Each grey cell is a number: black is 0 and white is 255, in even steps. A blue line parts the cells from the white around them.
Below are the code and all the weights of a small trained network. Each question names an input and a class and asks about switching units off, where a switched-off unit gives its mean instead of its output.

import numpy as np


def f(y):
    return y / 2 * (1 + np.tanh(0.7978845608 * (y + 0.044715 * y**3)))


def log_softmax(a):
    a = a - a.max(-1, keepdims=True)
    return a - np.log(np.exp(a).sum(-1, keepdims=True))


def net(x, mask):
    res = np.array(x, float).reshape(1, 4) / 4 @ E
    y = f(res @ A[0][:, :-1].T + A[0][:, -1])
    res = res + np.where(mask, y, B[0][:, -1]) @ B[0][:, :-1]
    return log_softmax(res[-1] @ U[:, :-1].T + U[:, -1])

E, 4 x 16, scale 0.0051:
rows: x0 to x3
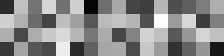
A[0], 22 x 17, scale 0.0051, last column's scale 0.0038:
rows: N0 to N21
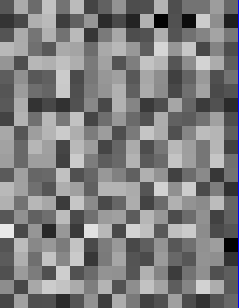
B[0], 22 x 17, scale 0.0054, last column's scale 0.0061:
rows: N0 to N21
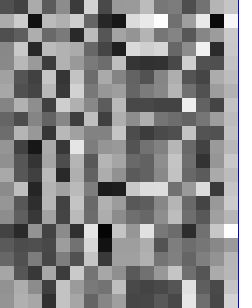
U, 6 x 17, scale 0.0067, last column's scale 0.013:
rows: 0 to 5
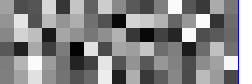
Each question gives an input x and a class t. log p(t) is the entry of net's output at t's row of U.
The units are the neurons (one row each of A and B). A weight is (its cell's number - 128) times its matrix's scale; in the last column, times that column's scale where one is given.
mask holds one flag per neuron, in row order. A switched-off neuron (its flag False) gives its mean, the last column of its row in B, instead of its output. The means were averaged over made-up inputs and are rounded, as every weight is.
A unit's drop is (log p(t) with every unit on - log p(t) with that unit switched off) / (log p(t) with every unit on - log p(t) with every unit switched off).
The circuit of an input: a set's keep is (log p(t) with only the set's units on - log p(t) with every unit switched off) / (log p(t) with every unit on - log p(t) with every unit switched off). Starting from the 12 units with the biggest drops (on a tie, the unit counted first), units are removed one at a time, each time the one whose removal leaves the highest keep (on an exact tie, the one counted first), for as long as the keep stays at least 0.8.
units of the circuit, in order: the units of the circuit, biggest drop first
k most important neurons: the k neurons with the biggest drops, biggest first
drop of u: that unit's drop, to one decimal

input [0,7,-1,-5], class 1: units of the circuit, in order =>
(N3)
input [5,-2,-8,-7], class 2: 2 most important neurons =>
(N21, N7)
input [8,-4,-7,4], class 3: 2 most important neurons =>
(N0, N2)
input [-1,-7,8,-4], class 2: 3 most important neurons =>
(N4, N20, N9)
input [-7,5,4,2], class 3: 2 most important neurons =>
(N16, N1)
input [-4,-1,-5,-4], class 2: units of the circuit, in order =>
(N21, N7)
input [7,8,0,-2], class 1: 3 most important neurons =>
(N3, N13, N16)
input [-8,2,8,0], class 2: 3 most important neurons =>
(N4, N20, N9)
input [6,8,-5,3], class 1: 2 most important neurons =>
(N3, N13)
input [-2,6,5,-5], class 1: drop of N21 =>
0.1
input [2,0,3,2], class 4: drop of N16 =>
0.2
